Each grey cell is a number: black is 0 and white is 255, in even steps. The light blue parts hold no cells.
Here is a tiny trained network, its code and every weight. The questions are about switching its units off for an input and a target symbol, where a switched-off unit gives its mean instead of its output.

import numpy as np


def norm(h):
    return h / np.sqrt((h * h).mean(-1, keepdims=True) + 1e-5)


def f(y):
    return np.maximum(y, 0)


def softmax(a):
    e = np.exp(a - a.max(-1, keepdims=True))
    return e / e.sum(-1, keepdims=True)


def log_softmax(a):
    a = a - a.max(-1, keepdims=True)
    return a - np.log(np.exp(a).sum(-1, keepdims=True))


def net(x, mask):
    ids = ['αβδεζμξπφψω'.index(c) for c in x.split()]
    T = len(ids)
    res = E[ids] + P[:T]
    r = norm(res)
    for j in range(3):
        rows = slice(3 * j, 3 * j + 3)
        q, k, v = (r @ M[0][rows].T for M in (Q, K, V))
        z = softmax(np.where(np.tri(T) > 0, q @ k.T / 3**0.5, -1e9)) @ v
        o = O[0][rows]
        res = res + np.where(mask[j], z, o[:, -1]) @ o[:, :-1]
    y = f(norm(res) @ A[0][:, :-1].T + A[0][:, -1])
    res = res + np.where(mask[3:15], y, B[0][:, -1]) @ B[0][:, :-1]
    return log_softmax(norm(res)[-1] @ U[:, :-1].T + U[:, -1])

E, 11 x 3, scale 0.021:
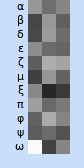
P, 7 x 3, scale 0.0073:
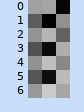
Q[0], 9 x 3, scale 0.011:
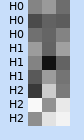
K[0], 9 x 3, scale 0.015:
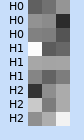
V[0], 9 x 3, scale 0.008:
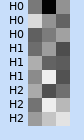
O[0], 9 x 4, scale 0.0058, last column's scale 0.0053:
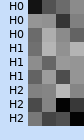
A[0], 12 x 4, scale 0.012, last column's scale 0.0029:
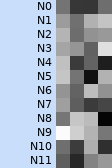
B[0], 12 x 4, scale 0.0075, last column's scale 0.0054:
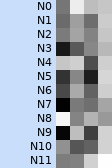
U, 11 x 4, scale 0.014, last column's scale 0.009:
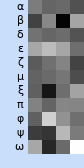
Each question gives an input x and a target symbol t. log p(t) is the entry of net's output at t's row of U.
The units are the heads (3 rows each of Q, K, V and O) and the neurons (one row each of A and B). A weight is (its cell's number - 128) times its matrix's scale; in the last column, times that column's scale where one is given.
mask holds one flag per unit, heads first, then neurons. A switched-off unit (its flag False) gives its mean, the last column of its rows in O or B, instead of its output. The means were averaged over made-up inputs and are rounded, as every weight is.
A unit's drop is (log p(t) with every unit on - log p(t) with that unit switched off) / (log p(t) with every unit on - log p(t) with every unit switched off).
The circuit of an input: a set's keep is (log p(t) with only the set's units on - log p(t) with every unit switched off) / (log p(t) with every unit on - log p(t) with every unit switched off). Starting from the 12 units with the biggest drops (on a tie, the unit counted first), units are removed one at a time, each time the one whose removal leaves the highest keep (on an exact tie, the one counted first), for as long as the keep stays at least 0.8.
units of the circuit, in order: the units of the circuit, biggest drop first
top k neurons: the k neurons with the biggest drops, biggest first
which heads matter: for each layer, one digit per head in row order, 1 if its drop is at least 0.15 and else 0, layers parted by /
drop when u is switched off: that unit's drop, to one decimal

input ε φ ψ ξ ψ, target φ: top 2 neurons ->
(N5, N8)
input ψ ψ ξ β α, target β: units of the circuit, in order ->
(H2)
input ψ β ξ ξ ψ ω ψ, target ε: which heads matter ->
001
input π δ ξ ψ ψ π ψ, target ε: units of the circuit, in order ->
(H2, N8, N5, N9)
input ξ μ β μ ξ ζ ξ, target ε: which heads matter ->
101
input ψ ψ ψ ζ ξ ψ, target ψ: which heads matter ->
000
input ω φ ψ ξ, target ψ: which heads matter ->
001
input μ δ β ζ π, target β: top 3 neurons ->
(N9, N11, N0)
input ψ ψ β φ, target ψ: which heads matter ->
101
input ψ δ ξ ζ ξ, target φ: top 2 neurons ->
(N0, N11)
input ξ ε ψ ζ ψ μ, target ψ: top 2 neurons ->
(N9, N5)
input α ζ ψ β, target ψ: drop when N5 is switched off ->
0.3
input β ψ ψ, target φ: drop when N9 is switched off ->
0.4
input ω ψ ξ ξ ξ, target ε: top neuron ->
(N4)
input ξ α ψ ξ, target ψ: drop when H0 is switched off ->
0.2
